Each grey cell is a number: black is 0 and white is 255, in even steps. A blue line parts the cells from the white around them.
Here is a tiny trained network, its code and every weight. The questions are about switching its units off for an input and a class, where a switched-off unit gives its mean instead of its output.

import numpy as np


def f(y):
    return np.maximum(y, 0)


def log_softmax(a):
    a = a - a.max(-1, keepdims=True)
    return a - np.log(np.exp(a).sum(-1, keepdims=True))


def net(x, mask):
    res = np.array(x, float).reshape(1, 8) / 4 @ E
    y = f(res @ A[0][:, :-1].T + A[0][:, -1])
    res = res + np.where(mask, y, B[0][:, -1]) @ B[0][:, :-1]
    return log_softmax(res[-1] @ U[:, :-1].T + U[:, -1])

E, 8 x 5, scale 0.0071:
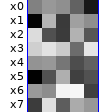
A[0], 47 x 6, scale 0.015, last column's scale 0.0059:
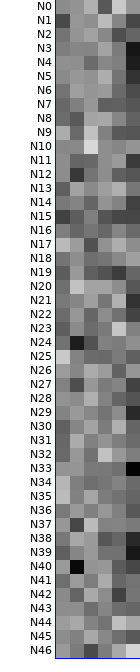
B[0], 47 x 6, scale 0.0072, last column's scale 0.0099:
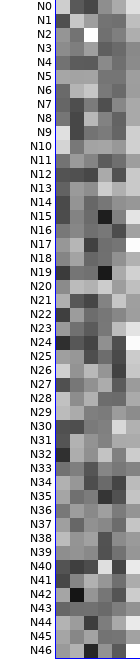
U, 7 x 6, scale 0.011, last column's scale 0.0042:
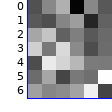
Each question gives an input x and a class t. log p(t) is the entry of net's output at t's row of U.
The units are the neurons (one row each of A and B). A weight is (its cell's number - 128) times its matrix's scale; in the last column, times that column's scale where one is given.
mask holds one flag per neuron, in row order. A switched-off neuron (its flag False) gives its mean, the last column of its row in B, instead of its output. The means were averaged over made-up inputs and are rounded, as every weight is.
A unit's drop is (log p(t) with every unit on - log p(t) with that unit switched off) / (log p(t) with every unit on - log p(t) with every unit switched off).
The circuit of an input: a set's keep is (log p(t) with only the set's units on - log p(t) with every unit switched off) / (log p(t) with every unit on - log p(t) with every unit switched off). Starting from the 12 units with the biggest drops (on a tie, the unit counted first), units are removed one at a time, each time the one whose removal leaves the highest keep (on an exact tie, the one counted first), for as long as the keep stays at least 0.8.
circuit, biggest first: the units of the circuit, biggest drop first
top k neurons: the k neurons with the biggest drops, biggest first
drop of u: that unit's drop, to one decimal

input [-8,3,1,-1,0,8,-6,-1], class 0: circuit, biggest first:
N15; N40
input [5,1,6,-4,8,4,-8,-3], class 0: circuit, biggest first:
N19
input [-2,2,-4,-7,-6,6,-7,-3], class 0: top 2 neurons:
N15; N19
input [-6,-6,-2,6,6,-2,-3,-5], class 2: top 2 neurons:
N25; N34
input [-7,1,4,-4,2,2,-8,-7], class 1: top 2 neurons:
N24; N40
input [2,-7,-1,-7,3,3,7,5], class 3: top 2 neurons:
N2; N26
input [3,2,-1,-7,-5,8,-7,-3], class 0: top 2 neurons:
N15; N19
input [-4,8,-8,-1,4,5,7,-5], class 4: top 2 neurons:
N20; N13
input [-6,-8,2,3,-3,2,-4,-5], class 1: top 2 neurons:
N40; N27
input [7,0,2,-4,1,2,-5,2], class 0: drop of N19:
0.1
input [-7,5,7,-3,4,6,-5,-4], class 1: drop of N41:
-0.1
